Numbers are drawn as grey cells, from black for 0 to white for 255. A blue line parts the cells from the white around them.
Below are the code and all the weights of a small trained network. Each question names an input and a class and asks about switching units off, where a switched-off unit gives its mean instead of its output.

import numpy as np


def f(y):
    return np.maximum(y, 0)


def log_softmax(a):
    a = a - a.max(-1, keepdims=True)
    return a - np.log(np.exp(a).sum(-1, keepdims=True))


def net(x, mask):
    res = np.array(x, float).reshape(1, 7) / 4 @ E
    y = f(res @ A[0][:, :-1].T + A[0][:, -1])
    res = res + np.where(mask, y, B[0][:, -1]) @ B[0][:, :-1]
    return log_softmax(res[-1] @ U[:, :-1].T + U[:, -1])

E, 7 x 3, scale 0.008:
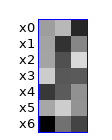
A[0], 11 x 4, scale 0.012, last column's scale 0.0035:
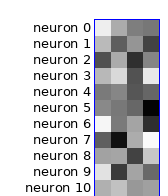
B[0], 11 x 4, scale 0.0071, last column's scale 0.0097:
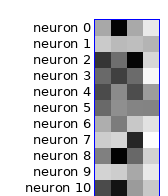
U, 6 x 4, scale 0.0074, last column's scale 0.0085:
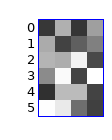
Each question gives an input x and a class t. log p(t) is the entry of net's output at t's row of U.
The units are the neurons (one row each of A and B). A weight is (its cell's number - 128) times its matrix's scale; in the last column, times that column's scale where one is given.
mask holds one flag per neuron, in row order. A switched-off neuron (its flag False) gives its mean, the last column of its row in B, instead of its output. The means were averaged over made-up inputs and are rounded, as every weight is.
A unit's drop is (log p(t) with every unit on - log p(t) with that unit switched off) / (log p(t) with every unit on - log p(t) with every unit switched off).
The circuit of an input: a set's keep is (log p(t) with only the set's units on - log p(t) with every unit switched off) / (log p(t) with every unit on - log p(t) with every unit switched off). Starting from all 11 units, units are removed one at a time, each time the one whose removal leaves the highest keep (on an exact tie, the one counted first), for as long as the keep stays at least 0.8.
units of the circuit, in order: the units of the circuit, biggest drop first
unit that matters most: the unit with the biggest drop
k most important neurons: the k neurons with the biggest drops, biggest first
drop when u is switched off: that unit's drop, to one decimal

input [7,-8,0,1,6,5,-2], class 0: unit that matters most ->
neuron 2
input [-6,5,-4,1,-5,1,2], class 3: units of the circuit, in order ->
[neuron 0; neuron 8]
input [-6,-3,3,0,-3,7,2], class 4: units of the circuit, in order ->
[neuron 7; neuron 9; neuron 8]
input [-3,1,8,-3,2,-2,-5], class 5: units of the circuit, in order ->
[neuron 7; neuron 9]
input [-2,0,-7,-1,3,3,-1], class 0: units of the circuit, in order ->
[neuron 9; neuron 7; neuron 6; neuron 0]
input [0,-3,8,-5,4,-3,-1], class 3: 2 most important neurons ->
[neuron 7; neuron 0]
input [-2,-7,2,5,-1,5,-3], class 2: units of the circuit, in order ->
[neuron 2; neuron 7]
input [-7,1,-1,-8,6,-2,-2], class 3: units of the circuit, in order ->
[neuron 7; neuron 0]
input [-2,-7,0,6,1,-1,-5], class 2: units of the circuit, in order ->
[neuron 2; neuron 7; neuron 6]
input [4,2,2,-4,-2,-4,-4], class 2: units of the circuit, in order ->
[neuron 2; neuron 7; neuron 8]
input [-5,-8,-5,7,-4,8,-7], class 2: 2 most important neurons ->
[neuron 6; neuron 2]
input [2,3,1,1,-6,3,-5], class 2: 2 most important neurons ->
[neuron 6; neuron 9]
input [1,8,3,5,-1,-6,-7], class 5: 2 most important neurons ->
[neuron 7; neuron 9]
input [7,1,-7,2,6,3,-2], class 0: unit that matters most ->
neuron 2
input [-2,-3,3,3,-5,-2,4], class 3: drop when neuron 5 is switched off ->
0.0
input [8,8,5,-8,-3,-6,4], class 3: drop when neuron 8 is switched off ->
0.2
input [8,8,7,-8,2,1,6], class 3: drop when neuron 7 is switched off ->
0.1
